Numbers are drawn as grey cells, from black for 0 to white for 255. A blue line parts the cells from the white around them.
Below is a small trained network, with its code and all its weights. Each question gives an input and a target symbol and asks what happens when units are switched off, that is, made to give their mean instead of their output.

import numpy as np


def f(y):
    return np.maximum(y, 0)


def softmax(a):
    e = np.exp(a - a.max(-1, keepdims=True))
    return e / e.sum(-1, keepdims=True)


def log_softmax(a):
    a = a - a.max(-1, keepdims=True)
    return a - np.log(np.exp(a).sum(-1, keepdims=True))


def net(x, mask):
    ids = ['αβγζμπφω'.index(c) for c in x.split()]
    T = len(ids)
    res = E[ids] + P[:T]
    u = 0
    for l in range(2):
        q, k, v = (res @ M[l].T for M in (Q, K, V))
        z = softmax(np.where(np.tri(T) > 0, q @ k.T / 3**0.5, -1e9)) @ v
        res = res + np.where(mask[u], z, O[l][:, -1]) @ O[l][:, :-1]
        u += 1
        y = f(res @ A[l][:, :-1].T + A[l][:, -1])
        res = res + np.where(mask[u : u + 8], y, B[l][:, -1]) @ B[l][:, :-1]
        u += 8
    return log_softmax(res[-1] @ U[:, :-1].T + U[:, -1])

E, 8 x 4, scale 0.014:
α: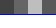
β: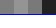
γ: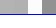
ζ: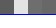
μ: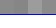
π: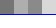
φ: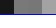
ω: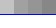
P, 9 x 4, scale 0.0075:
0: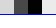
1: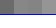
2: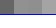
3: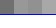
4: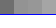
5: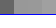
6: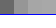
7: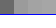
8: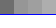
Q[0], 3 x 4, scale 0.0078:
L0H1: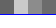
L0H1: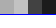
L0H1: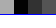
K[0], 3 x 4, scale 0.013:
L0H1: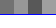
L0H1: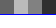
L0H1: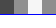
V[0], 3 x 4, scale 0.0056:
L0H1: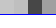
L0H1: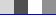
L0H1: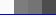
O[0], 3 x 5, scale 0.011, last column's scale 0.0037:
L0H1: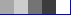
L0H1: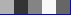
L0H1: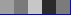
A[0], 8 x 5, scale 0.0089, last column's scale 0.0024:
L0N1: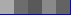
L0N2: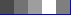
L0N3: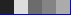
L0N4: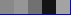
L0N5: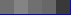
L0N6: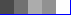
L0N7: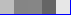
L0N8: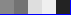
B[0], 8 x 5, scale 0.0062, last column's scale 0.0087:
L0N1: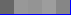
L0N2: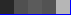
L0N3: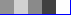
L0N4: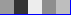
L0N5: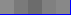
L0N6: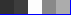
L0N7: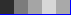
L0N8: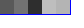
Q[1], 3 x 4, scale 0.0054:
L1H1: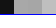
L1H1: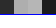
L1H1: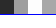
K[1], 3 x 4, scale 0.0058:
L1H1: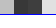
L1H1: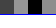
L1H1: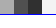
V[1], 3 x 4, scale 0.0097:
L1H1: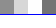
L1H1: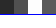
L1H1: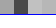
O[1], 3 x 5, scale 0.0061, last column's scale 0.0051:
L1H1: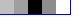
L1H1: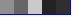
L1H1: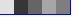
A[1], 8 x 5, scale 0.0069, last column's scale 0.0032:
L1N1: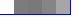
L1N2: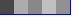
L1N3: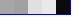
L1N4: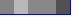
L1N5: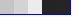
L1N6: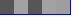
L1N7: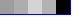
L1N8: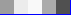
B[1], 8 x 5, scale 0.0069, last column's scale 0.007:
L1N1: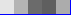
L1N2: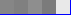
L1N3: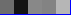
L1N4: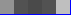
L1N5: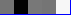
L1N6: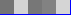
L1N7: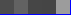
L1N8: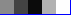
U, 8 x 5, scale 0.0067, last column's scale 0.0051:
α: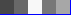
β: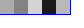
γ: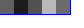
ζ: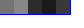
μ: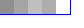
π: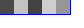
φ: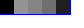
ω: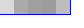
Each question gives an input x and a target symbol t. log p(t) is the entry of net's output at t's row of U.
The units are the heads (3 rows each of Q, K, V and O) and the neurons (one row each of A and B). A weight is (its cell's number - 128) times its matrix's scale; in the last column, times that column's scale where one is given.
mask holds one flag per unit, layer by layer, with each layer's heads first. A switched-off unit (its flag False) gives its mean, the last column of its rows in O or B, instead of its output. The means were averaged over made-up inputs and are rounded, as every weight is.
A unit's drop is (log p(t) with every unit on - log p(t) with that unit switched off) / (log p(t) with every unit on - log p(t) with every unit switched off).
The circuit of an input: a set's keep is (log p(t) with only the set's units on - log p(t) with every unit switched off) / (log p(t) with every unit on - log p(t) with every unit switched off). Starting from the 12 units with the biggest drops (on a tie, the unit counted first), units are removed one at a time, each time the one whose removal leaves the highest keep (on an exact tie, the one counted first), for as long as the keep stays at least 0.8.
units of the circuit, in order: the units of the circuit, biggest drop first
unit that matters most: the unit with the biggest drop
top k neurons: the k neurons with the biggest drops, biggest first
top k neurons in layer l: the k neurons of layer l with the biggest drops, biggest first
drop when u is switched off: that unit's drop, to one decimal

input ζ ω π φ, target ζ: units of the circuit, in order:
[L0H1, L1H1, L0N3]
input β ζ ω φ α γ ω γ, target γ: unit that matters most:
L1N8
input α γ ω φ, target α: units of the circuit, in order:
[L1H1, L0H1, L1N8]
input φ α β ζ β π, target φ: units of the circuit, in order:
[L1H1, L0H1, L0N2]
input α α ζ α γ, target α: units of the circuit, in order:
[L0H1, L1H1, L0N2]
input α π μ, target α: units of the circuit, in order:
[L1H1, L0H1, L0N2, L0N3]
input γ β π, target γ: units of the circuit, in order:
[L0H1, L1H1]
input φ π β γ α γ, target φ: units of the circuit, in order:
[L0H1, L1H1, L1N7]
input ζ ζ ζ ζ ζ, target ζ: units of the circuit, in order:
[L0H1, L1H1, L0N3, L1N4]
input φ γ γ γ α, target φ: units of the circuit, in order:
[L0H1, L1H1, L0N4]
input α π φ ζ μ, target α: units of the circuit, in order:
[L1H1, L0H1, L0N2]
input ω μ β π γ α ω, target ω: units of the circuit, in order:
[L1H1, L0H1, L1N1, L0N2]
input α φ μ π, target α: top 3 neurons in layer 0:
[L0N2, L0N6, L0N3]
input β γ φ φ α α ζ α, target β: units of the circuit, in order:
[L1H1, L0N8]
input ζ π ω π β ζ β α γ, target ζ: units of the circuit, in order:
[L0H1, L1H1, L1N8]
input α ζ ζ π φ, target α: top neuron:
[L0N6]
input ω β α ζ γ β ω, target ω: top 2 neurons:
[L1N1, L0N2]
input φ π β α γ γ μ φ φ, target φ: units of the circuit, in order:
[L0H1, L1H1, L0N2]
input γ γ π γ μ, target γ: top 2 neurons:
[L0N8, L0N3]
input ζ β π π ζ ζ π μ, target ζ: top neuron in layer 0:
[L0N8]
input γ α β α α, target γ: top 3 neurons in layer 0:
[L0N3, L0N8, L0N6]
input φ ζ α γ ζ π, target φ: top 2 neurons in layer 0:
[L0N2, L0N6]
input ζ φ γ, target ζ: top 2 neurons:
[L1N8, L0N3]
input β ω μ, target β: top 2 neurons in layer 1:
[L1N8, L1N1]
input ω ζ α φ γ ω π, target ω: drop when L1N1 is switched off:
0.2
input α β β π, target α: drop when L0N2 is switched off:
0.4
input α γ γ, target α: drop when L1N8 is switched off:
0.1
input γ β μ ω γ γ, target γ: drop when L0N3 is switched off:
0.1
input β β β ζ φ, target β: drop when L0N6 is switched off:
0.0
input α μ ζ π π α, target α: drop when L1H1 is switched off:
0.6
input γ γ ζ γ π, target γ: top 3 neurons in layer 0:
[L0N3, L0N8, L0N2]
